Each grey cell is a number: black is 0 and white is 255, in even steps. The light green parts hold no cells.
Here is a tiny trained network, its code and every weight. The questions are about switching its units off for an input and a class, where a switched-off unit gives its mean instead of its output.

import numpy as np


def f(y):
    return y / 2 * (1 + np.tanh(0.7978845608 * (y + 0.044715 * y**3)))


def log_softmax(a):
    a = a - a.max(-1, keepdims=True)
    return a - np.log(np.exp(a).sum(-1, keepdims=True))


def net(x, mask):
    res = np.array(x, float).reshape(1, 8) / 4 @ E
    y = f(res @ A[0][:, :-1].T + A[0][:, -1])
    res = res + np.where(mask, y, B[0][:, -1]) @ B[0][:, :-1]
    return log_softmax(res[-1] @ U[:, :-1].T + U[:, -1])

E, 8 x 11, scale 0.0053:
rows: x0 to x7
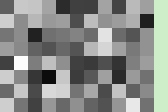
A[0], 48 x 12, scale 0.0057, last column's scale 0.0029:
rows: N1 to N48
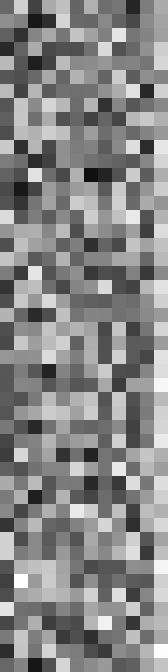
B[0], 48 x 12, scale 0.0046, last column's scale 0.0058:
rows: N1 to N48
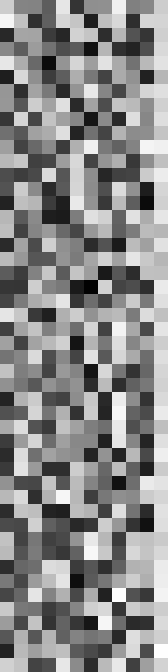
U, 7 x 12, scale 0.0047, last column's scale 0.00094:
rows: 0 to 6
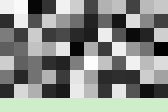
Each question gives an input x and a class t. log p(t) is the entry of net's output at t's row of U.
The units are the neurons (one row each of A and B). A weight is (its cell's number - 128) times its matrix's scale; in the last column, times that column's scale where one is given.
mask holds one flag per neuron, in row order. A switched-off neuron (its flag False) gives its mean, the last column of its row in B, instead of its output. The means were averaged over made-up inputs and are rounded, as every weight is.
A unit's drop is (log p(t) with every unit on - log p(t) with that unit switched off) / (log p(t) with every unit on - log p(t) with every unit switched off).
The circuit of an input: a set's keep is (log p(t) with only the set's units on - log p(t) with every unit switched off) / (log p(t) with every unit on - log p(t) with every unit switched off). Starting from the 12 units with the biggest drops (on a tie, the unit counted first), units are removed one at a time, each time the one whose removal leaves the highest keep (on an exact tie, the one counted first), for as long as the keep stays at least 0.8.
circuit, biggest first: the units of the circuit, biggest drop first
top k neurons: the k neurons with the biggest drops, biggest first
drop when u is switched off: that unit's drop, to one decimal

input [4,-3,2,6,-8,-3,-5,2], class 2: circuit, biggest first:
(N45 N4)
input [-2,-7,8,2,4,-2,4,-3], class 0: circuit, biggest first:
(N48)
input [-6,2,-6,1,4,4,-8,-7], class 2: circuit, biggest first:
(N45 N27 N4)
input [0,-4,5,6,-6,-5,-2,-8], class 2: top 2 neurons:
(N45 N21)
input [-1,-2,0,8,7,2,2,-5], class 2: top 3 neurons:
(N21 N45 N38)
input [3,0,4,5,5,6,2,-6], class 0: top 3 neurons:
(N36 N2 N48)
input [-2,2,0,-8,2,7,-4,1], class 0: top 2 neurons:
(N2 N36)
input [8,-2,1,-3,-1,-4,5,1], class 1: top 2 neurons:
(N33 N9)
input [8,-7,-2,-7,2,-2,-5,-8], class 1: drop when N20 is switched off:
0.0
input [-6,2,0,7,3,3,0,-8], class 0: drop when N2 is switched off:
0.1
